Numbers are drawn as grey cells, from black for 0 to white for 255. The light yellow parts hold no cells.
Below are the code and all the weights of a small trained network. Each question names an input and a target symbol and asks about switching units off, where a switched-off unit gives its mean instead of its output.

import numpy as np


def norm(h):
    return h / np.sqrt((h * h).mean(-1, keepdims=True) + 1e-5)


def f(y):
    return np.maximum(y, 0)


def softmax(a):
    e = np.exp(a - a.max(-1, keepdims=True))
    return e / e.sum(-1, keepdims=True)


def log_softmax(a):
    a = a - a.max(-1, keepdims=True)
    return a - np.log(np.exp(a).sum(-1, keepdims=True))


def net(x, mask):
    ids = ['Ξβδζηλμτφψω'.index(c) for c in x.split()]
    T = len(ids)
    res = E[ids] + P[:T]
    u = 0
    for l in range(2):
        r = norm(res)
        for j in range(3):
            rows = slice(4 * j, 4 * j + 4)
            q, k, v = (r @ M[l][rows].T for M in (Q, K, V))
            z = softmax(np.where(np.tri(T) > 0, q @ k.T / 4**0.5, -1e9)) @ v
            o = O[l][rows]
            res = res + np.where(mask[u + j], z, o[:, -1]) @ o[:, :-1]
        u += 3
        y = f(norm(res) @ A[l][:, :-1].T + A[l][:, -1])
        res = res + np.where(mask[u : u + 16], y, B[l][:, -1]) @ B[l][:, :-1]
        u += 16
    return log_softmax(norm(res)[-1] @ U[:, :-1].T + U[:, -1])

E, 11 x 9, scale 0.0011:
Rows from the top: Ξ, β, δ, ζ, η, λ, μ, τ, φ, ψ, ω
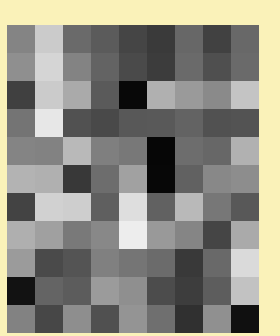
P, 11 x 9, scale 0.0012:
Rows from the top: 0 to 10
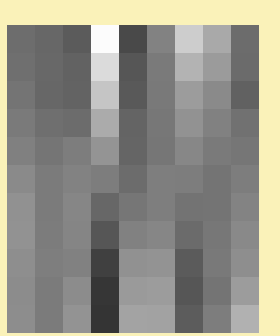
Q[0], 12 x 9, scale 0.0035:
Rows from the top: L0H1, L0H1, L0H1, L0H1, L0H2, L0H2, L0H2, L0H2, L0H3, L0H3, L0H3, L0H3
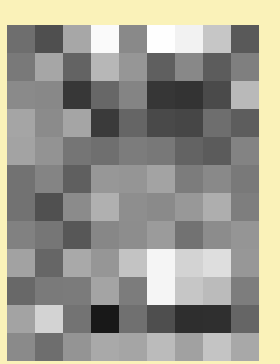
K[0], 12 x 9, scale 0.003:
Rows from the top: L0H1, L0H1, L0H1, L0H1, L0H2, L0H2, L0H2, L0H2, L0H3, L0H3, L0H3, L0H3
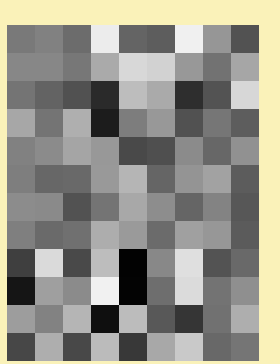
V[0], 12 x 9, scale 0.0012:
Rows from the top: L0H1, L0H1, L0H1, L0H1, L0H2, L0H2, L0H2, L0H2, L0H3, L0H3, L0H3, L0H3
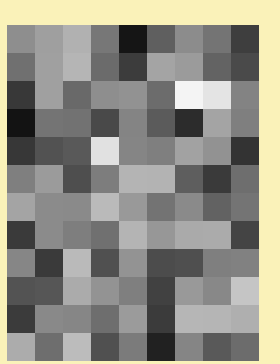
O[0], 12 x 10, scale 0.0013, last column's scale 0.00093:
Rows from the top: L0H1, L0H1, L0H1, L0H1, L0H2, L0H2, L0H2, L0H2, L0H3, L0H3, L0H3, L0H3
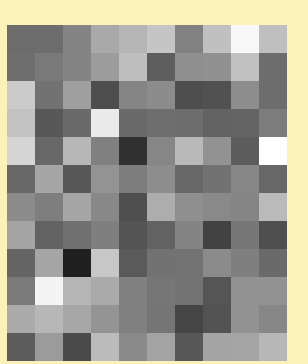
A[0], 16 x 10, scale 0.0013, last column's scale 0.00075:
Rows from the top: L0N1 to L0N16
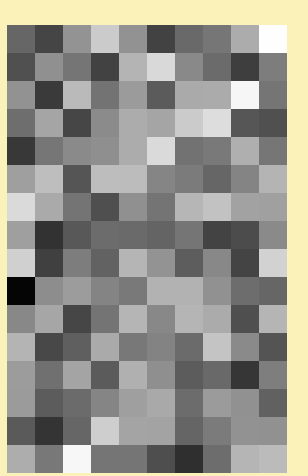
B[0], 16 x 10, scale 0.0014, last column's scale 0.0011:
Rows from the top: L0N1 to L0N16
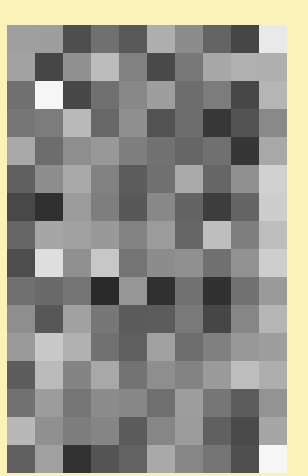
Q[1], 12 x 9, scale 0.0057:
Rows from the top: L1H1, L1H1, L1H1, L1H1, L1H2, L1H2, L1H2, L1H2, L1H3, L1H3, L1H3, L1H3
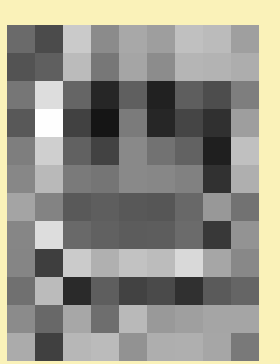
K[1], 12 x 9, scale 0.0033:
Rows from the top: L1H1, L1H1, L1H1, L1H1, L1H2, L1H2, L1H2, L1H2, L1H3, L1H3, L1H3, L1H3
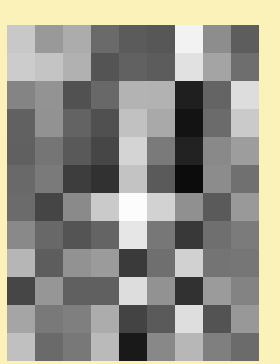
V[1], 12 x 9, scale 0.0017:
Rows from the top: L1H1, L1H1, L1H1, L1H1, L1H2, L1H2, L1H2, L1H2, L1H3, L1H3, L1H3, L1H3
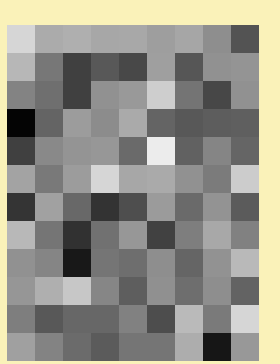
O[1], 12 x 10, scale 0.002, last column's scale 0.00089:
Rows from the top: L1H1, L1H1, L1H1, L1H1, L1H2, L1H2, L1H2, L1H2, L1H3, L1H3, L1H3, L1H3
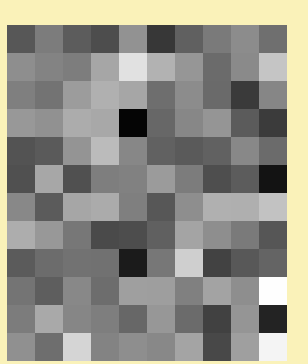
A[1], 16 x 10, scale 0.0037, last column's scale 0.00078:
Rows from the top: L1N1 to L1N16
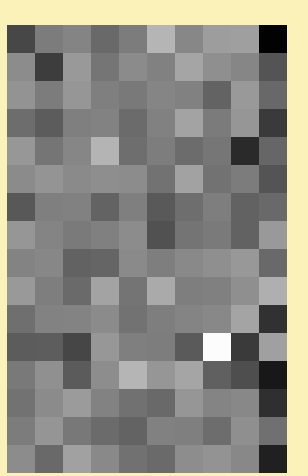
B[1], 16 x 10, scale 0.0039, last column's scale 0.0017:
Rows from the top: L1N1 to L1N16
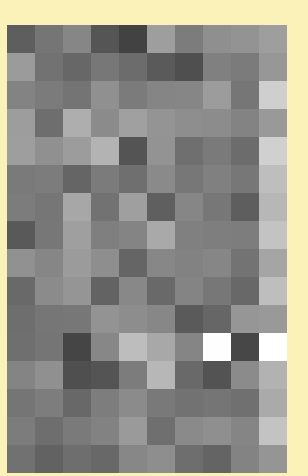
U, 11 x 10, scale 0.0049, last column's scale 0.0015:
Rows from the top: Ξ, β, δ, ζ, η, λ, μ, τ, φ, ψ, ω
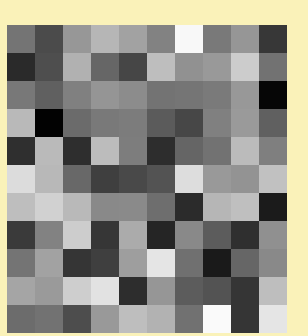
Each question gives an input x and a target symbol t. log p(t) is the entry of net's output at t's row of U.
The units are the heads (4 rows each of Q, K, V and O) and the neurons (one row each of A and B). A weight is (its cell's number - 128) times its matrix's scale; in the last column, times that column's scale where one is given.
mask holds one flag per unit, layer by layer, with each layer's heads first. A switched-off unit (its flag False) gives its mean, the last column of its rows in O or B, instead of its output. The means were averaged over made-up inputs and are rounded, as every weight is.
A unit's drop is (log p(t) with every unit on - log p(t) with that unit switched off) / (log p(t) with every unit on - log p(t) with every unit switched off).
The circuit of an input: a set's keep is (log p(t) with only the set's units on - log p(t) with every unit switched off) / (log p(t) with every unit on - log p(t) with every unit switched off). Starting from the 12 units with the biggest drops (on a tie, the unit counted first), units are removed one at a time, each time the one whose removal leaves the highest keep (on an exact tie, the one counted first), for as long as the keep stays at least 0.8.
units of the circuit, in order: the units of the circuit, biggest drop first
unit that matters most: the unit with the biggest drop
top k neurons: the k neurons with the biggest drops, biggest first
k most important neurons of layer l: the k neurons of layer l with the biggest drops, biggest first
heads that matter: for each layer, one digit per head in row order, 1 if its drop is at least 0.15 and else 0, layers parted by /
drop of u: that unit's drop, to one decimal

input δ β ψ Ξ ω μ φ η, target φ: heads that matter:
000 / 100
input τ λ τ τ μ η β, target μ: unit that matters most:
L1N12
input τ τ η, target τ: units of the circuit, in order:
[L1H1 L0H1 L1N7]
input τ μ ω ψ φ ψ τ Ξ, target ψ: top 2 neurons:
[L1N5 L0N6]
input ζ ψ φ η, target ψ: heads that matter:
100 / 000
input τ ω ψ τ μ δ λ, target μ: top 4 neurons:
[L1N12 L1N8 L1N13 L0N6]
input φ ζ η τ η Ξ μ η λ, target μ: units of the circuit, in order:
[L1N12 L0H3 L1N9]
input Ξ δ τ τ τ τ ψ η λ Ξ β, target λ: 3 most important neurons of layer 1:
[L1N12 L1N8 L1N5]
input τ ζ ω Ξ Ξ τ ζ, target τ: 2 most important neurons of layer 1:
[L1N12 L1N7]
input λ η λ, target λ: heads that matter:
000 / 110
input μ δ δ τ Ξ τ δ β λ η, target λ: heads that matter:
000 / 111
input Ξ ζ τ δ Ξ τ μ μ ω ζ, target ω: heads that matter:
000 / 001
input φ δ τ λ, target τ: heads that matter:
101 / 100
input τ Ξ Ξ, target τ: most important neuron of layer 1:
[L1N12]
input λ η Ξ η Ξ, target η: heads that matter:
101 / 000
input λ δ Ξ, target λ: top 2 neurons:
[L1N12 L0N9]
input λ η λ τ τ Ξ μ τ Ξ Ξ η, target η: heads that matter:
111 / 111
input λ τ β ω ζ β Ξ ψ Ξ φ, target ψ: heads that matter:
000 / 111
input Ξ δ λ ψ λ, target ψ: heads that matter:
000 / 000
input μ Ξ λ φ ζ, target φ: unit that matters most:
L1H1
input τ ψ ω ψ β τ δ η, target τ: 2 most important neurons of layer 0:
[L0N3 L0N1]
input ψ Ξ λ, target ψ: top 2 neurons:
[L1N12 L1N8]
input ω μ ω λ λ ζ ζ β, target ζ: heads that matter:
110 / 011
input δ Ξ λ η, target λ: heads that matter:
000 / 010
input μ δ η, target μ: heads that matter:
101 / 101
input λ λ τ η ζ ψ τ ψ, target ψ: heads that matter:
000 / 100
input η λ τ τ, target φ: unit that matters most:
L1H2
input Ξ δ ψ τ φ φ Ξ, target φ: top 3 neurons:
[L1N13 L0N15 L0N7]
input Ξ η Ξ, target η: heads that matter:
101 / 100
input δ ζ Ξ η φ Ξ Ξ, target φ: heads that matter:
000 / 100
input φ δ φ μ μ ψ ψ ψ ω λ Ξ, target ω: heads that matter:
101 / 001
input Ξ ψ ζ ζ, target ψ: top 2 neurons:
[L1N12 L1N5]
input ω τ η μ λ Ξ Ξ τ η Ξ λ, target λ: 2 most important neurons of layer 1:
[L1N12 L1N9]
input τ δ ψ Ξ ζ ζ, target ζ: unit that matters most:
L1H2
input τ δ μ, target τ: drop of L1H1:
0.3
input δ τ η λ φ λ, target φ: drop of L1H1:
1.0
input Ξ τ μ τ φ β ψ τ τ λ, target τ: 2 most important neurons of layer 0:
[L0N1 L0N15]
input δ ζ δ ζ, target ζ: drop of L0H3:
0.4
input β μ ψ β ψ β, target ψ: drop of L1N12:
0.2
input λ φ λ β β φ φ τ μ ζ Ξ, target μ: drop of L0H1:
0.3
